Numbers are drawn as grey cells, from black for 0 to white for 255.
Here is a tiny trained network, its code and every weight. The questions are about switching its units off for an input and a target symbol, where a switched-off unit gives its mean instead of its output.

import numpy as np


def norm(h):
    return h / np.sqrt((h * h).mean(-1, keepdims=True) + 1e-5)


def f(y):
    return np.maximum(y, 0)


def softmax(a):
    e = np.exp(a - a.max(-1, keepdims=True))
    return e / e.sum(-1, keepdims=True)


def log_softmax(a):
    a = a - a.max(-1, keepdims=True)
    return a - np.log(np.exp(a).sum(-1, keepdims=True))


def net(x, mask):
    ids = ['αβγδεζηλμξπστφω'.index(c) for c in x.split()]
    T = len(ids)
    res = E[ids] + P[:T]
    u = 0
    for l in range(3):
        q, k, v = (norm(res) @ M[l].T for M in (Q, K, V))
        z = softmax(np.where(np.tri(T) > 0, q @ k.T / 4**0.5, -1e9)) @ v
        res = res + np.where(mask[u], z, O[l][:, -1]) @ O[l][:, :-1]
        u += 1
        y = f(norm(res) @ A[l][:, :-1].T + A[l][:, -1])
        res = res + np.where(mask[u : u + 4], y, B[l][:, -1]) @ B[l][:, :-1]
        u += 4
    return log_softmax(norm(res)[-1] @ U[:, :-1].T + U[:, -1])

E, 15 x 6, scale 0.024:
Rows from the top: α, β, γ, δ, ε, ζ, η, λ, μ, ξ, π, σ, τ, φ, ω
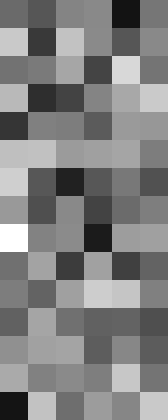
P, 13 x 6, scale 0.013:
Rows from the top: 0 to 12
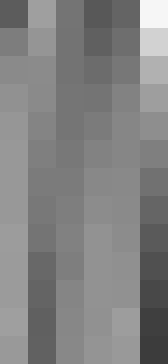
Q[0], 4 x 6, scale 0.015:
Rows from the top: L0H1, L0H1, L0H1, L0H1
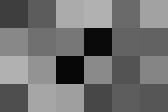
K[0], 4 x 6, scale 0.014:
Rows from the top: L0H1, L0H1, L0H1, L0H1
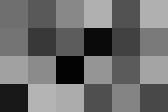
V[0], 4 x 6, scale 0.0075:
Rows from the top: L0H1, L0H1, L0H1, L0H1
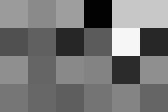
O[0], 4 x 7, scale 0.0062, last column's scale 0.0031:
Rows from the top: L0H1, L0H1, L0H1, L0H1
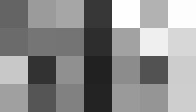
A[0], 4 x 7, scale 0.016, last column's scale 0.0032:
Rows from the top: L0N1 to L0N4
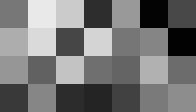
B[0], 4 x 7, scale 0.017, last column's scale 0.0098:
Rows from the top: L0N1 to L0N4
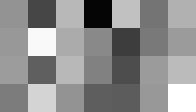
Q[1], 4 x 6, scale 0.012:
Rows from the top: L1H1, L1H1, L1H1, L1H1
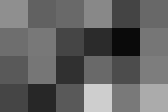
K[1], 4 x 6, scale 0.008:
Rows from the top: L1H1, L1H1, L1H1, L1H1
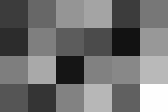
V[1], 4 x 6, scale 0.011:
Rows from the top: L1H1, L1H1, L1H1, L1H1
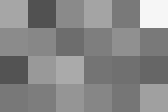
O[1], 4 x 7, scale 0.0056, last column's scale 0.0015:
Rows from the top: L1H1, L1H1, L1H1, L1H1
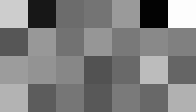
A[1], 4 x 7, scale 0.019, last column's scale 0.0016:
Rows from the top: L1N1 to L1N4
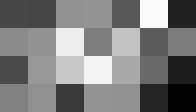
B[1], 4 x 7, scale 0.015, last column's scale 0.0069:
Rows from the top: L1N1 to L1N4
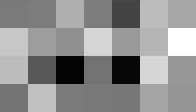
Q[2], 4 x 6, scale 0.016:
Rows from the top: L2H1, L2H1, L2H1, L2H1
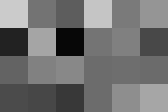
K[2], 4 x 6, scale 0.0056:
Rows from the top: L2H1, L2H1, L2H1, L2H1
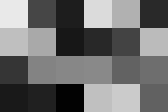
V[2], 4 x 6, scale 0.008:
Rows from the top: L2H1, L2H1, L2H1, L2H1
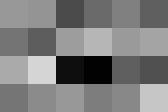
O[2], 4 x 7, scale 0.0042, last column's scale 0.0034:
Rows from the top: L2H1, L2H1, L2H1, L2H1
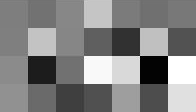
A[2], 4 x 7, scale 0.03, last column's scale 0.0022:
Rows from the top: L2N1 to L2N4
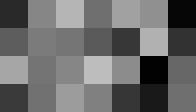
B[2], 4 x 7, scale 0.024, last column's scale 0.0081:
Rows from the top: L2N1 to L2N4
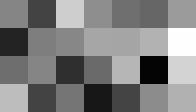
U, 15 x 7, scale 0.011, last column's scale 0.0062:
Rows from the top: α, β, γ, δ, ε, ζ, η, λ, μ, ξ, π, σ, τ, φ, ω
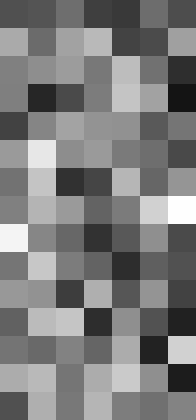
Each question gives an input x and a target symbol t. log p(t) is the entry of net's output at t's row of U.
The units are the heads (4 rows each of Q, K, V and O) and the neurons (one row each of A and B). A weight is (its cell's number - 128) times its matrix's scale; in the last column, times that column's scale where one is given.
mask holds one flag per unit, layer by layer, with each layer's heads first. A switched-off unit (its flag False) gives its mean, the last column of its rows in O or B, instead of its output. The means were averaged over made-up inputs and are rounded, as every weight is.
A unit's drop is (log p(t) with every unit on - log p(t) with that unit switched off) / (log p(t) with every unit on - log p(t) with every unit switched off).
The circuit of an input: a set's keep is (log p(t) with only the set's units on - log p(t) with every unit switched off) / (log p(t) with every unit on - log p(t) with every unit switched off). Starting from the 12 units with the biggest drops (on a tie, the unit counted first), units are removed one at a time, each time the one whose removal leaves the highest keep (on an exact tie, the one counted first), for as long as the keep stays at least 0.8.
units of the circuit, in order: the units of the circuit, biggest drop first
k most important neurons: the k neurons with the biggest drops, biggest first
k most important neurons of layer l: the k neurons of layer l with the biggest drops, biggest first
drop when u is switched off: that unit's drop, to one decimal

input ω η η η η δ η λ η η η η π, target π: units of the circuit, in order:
[L1N3]
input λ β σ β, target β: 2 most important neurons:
[L0N3, L0N4]
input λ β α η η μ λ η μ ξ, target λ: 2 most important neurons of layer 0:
[L0N4, L0N2]
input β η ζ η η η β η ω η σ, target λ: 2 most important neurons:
[L2N3, L0N4]
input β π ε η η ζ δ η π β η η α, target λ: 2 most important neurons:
[L2N2, L1N1]
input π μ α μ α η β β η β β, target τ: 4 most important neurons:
[L0N4, L2N3, L1N1, L0N1]
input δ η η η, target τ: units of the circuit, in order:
[L2H1, L1N2]
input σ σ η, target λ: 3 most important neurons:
[L0N4, L2N3, L1N2]
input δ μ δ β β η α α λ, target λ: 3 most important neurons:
[L2N3, L0N3, L2N4]
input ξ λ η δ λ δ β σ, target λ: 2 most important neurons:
[L0N4, L2N3]
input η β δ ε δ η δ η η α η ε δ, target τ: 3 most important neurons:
[L0N4, L0N1, L1N2]
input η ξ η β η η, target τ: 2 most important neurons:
[L1N2, L0N3]
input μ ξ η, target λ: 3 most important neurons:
[L0N4, L2N3, L2N2]
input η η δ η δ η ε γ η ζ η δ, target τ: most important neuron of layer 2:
[L2N2]
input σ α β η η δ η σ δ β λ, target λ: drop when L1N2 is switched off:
0.1
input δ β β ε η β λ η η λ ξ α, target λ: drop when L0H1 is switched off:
-0.2
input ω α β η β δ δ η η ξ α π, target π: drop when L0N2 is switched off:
0.0
